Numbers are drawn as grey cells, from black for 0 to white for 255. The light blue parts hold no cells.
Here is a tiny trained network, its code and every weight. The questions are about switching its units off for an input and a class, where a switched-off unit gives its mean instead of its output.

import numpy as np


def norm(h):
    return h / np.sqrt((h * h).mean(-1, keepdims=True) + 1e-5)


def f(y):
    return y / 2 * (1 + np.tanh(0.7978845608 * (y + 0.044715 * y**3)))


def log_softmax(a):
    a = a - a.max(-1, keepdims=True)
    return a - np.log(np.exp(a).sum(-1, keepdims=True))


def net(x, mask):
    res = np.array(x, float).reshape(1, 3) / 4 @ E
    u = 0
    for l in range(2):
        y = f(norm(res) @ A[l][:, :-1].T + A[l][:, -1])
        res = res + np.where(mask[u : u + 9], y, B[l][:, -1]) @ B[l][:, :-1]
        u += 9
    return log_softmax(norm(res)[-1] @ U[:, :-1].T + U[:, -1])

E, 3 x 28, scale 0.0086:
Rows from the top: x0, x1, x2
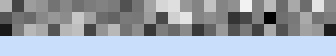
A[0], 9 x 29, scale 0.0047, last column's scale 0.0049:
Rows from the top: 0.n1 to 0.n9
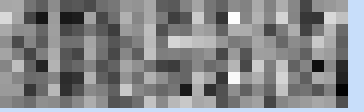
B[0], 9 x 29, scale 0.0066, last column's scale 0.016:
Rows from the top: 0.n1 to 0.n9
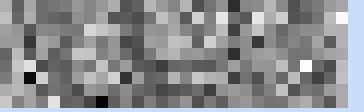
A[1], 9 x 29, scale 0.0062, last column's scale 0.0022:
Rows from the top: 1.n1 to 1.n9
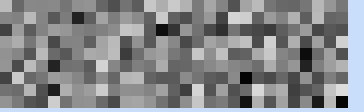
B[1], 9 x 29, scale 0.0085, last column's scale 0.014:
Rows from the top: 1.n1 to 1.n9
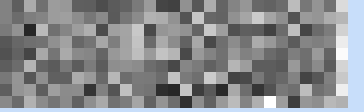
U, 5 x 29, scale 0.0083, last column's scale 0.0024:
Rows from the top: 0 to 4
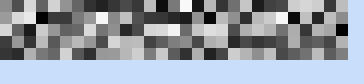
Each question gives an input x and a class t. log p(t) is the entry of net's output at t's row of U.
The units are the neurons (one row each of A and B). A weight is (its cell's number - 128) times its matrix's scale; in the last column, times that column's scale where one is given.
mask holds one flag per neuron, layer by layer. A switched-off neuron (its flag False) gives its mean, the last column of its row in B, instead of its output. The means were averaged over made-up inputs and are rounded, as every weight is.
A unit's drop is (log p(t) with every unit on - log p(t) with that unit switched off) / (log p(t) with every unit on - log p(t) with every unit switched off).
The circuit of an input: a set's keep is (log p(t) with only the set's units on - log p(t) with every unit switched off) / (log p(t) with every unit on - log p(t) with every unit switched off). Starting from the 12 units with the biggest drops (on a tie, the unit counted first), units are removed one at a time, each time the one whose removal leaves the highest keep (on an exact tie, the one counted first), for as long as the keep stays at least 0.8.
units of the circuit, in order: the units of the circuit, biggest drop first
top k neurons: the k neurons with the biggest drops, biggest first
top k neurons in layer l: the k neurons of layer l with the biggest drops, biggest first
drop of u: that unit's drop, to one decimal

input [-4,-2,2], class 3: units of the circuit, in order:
(0.n2)
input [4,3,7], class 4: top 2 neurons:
(0.n2, 1.n3)
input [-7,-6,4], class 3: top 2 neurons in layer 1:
(1.n3, 1.n7)
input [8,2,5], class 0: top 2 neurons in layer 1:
(1.n1, 1.n5)
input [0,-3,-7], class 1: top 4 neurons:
(0.n2, 1.n8, 0.n8, 0.n6)
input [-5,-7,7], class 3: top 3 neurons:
(0.n2, 1.n3, 1.n7)
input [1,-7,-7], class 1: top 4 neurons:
(0.n2, 1.n8, 0.n8, 1.n3)
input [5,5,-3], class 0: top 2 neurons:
(0.n9, 1.n1)
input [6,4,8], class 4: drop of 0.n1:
0.3
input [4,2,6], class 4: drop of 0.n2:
0.1
